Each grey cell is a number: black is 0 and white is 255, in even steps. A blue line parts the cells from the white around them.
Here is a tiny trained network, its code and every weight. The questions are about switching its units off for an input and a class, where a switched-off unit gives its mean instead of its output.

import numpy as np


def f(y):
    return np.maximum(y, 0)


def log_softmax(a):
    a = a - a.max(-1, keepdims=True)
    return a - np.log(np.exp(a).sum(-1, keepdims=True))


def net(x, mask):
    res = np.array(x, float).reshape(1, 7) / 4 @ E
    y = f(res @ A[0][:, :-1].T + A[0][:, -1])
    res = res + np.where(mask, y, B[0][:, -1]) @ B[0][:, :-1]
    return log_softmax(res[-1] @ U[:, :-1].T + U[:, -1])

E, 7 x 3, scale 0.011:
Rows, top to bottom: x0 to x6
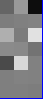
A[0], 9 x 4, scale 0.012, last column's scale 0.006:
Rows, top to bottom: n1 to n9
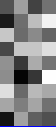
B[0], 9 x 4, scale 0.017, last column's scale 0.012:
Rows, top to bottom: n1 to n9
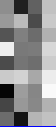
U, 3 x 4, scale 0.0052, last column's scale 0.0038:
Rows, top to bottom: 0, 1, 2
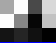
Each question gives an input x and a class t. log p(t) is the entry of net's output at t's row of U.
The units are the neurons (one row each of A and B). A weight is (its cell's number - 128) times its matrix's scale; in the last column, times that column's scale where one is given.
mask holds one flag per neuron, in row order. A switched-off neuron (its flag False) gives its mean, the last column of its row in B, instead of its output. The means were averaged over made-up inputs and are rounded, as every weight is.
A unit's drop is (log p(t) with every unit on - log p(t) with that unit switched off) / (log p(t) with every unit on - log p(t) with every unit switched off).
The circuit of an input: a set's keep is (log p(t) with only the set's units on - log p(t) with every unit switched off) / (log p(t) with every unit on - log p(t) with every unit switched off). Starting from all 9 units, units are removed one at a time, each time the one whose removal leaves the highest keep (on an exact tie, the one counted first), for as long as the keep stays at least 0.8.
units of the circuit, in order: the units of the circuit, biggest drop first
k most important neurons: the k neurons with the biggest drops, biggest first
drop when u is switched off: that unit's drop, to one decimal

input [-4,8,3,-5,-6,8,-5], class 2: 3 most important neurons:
(n7; n5; n4)
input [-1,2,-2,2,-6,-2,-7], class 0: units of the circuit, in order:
(n6; n1)
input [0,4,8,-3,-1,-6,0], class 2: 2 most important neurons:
(n6; n7)
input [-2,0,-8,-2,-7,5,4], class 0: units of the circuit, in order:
(n6)
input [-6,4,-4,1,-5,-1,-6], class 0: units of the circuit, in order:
(n6; n1)
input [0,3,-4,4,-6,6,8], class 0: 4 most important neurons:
(n6; n4; n1; n9)
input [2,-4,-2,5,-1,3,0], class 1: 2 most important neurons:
(n7; n8)
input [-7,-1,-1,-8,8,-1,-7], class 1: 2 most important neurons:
(n4; n7)
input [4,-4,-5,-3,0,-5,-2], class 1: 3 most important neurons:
(n7; n6; n5)
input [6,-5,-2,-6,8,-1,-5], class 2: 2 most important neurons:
(n9; n6)
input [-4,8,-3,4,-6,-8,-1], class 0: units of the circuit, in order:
(n6; n1)
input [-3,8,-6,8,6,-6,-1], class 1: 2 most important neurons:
(n7; n4)
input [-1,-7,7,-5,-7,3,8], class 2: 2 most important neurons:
(n7; n5)
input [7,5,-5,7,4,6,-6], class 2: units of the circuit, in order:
(n9)
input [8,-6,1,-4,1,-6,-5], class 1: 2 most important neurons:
(n7; n5)
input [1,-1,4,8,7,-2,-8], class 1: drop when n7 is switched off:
0.2
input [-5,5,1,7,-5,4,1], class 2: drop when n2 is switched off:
0.1
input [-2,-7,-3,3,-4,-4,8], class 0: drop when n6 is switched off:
0.3
